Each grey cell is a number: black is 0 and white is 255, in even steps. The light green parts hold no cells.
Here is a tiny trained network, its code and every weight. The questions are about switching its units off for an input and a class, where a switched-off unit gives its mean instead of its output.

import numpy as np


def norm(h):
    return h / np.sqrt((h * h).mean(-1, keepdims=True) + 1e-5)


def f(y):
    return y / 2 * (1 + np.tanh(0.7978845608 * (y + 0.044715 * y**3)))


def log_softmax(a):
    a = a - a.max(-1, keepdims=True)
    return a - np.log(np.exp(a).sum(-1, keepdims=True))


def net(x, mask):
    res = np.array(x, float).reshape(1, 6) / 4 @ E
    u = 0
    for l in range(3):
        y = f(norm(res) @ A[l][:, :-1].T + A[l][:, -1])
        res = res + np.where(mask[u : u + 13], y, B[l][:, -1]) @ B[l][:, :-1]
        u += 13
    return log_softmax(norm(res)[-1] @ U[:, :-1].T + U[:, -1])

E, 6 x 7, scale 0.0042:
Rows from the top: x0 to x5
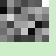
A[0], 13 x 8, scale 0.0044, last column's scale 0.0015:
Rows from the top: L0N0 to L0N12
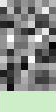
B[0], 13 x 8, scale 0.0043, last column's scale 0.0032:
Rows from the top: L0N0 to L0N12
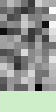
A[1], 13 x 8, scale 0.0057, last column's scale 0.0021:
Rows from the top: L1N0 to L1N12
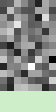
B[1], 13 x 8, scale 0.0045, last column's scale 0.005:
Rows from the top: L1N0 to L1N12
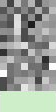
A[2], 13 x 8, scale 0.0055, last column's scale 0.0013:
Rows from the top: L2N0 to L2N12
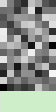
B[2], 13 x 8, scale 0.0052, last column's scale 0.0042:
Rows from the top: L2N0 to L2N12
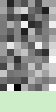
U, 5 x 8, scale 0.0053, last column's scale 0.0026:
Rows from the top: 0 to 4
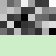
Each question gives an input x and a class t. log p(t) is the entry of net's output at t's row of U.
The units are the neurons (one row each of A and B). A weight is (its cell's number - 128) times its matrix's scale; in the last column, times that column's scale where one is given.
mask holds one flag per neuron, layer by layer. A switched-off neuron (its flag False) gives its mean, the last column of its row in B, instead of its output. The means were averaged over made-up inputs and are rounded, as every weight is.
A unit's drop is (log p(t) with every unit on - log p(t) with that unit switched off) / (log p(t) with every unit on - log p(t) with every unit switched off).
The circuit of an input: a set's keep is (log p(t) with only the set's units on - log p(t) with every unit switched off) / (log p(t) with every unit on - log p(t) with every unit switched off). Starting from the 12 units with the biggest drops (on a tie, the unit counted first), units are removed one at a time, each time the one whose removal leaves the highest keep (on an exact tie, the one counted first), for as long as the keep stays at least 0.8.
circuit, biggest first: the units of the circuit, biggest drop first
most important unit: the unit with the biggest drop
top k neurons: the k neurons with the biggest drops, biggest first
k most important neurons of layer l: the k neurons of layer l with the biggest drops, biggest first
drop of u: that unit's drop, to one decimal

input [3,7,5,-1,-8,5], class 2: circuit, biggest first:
[L1N10; L0N9; L2N0]
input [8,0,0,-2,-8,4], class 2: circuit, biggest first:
[L0N9; L2N0]
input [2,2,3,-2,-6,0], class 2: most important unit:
L1N10
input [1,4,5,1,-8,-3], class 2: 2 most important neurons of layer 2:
[L2N4; L2N0]
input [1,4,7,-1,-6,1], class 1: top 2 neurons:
[L0N5; L2N6]
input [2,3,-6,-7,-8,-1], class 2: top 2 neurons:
[L1N10; L0N9]
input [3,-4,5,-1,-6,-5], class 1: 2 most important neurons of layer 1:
[L1N3; L1N8]
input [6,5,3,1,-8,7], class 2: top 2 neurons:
[L0N9; L1N10]
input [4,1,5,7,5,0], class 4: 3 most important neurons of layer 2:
[L2N2; L2N12; L2N7]
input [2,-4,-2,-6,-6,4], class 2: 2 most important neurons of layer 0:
[L0N9; L0N1]
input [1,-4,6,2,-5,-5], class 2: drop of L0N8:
0.2
